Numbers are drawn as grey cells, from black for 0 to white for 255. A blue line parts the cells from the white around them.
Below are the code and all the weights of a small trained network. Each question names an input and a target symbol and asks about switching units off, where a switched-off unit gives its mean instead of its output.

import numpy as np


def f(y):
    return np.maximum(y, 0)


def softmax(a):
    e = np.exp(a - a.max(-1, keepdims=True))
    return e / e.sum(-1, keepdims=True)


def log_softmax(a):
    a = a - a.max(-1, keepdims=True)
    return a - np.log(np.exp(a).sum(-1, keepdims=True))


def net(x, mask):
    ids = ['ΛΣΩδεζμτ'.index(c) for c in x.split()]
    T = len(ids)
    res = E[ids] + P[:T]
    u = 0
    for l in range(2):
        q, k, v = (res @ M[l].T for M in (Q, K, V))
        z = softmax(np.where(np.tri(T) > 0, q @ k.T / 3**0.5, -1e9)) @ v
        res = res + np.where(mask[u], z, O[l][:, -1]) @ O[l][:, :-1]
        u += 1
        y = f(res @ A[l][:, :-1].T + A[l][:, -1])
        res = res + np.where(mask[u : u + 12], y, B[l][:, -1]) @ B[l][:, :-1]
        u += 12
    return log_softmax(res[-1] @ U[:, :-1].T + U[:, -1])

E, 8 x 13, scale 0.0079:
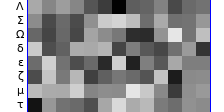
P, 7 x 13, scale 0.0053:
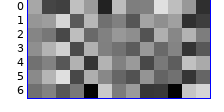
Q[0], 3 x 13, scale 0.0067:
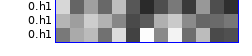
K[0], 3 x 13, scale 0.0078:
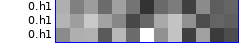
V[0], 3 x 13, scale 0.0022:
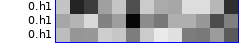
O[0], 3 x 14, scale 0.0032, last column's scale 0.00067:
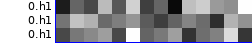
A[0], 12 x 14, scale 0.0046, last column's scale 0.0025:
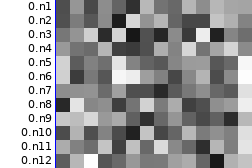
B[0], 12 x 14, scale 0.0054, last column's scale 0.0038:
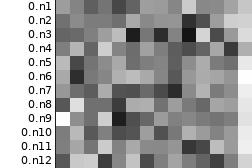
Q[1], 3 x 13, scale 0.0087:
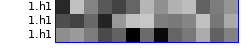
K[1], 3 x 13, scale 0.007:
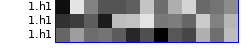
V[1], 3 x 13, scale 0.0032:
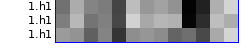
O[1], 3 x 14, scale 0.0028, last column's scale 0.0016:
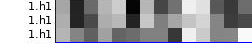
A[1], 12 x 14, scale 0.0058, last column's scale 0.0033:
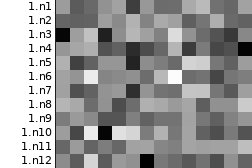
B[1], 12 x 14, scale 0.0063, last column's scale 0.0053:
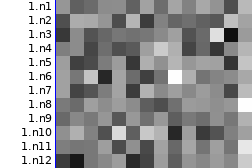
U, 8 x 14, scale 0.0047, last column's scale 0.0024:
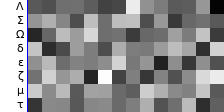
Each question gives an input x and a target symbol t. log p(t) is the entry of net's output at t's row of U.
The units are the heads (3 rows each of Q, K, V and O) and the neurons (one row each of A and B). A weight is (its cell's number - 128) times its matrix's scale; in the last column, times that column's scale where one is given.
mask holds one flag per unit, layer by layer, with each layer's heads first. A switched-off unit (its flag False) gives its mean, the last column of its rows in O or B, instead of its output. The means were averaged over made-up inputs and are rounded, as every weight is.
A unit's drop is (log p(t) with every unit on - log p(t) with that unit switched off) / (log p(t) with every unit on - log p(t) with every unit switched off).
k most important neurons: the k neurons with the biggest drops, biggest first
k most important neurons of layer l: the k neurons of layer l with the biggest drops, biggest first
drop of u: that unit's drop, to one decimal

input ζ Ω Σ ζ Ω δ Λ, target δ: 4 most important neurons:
0.n9, 0.n4, 0.n6, 0.n11
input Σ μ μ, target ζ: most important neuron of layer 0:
0.n9
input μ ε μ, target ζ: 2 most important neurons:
0.n2, 1.n2
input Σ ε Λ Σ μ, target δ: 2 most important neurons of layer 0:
0.n11, 0.n4
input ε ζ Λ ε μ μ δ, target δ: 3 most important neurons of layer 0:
0.n12, 0.n8, 0.n11
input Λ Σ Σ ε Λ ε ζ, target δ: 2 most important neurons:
0.n8, 0.n3
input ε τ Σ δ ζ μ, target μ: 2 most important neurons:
1.n6, 0.n12
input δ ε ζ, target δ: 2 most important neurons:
0.n3, 0.n4
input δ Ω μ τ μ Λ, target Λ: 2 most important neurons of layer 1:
1.n12, 1.n4
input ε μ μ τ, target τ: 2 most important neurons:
1.n3, 0.n12
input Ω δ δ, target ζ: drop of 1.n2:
0.2
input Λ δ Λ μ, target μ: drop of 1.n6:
0.6
